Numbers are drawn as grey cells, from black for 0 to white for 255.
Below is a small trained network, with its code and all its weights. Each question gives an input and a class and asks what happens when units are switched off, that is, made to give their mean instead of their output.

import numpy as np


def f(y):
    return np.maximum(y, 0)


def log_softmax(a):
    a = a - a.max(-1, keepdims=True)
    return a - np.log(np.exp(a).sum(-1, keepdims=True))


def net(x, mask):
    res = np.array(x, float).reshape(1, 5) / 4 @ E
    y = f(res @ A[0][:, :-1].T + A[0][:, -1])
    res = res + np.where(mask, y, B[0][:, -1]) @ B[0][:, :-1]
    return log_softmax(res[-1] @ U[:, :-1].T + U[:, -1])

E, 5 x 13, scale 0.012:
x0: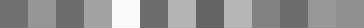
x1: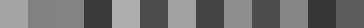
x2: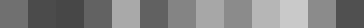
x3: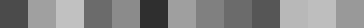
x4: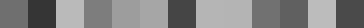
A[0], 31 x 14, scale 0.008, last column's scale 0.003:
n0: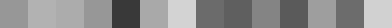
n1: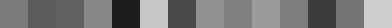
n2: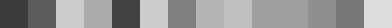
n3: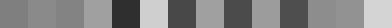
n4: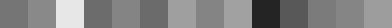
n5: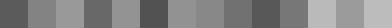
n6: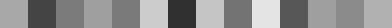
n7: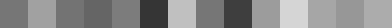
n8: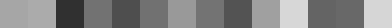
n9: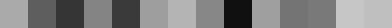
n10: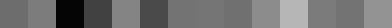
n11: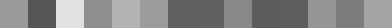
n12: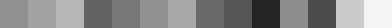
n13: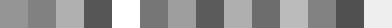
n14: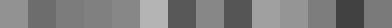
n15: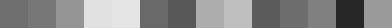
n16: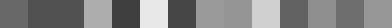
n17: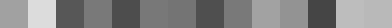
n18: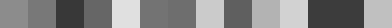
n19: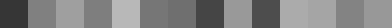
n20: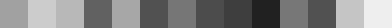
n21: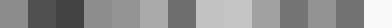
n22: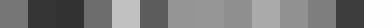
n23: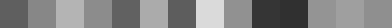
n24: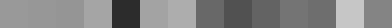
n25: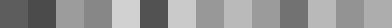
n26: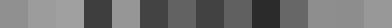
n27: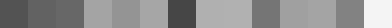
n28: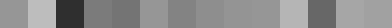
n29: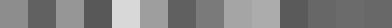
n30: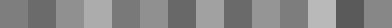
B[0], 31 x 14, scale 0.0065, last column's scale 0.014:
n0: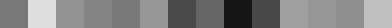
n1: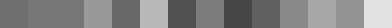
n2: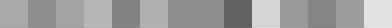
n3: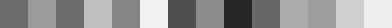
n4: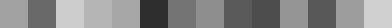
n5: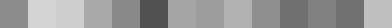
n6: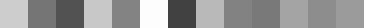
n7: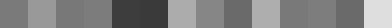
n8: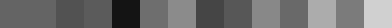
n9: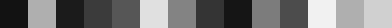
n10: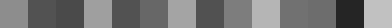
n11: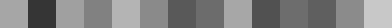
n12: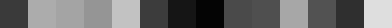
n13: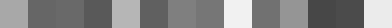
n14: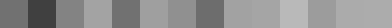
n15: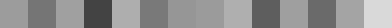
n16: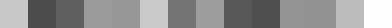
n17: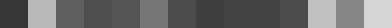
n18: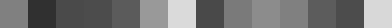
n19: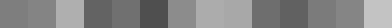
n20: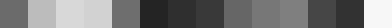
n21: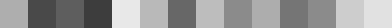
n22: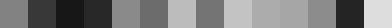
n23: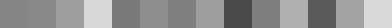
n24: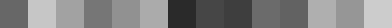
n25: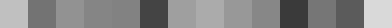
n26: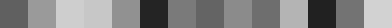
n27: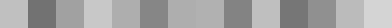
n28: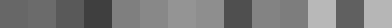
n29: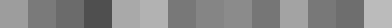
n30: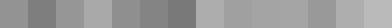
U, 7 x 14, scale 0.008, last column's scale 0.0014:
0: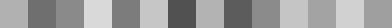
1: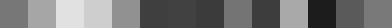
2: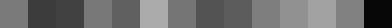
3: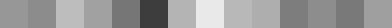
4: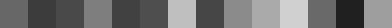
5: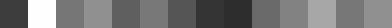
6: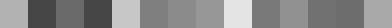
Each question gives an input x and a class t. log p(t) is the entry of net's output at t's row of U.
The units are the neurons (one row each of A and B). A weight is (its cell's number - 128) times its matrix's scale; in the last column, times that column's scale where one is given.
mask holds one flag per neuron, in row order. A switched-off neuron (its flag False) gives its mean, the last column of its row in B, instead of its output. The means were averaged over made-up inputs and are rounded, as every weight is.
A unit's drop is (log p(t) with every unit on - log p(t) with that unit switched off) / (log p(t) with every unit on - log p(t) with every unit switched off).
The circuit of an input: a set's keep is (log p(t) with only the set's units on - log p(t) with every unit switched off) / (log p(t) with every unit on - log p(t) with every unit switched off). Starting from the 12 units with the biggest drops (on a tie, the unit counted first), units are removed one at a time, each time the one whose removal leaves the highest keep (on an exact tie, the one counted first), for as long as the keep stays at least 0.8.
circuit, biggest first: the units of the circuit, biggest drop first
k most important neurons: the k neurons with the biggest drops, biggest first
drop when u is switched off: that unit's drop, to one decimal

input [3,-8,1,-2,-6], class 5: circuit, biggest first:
n9
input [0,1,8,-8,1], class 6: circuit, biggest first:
n21, n22
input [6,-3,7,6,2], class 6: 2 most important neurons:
n22, n13
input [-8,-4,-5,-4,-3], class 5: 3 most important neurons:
n9, n17, n24
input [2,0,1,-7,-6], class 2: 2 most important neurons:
n20, n12
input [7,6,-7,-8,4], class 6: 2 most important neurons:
n29, n15
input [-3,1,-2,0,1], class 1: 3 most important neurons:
n9, n17, n8
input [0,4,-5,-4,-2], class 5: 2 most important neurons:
n17, n13
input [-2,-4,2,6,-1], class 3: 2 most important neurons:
n17, n12
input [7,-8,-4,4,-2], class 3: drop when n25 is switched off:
0.2
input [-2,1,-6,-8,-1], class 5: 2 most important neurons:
n17, n9
